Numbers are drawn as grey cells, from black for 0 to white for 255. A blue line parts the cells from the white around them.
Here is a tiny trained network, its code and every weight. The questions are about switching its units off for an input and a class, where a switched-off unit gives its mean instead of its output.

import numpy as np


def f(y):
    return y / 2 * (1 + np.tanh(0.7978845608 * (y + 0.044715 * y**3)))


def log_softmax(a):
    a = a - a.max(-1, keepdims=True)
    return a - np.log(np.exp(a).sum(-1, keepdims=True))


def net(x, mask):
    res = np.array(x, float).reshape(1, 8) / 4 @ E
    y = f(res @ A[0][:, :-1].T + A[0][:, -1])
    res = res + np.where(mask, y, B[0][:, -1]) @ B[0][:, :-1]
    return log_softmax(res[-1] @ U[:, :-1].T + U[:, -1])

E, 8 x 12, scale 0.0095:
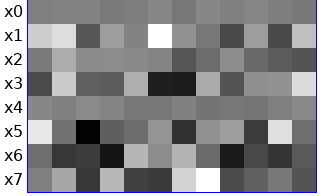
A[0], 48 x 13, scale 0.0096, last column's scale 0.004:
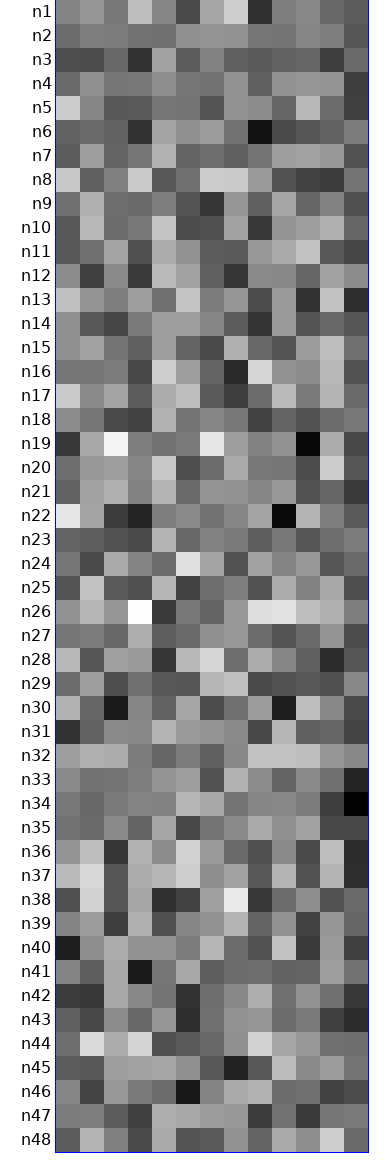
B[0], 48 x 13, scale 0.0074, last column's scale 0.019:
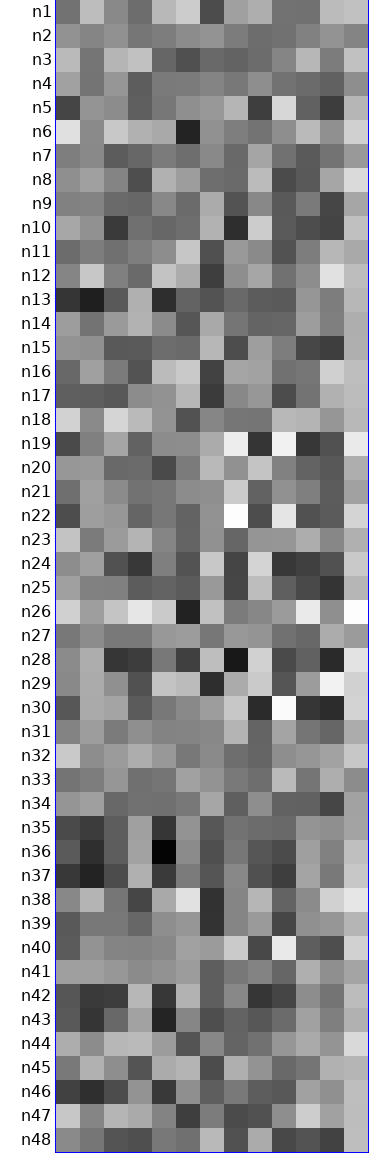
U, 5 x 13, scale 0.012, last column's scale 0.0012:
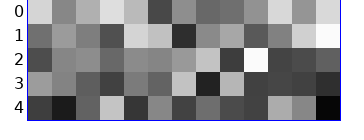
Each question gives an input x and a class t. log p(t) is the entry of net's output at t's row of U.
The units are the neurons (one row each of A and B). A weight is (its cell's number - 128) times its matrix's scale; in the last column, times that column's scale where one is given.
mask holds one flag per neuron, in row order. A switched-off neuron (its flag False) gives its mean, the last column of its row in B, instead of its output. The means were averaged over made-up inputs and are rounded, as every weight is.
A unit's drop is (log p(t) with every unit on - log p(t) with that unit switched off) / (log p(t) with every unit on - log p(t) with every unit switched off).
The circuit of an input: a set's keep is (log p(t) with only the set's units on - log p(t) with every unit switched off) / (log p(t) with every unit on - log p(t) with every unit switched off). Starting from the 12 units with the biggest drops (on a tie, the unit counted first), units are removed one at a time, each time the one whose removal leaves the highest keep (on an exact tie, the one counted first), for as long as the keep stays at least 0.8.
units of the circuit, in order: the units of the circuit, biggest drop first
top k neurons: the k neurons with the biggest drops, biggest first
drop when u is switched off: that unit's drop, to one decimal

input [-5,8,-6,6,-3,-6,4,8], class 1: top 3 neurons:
[n38 n29 n1]
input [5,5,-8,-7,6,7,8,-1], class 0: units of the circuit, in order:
[n6]
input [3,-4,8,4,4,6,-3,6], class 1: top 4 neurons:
[n38 n19 n29 n40]
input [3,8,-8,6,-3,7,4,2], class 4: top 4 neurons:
[n37 n36 n13 n19]
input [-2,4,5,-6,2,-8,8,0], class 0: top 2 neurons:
[n6 n47]
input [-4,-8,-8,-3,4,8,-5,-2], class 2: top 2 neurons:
[n30 n22]
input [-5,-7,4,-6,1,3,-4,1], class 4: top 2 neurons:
[n46 n42]
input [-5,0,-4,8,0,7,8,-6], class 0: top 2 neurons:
[n18 n6]
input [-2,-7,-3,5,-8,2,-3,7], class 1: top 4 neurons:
[n38 n1 n29 n37]
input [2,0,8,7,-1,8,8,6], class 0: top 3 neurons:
[n6 n18 n47]
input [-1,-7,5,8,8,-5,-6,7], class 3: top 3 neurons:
[n10 n25 n48]
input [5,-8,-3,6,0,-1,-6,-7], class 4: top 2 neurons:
[n42 n35]
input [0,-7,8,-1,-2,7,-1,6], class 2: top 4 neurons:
[n30 n22 n5 n37]
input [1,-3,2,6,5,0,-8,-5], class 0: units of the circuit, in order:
[n26]
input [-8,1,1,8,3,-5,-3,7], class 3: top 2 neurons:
[n10 n25]
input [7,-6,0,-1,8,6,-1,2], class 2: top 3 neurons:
[n30 n22 n5]
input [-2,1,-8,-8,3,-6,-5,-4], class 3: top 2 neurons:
[n28 n24]
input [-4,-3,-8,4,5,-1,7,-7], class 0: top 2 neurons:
[n6 n3]
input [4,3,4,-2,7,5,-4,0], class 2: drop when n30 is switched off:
0.4
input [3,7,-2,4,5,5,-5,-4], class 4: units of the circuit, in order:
[n37]
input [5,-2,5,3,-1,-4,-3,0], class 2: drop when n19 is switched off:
0.1
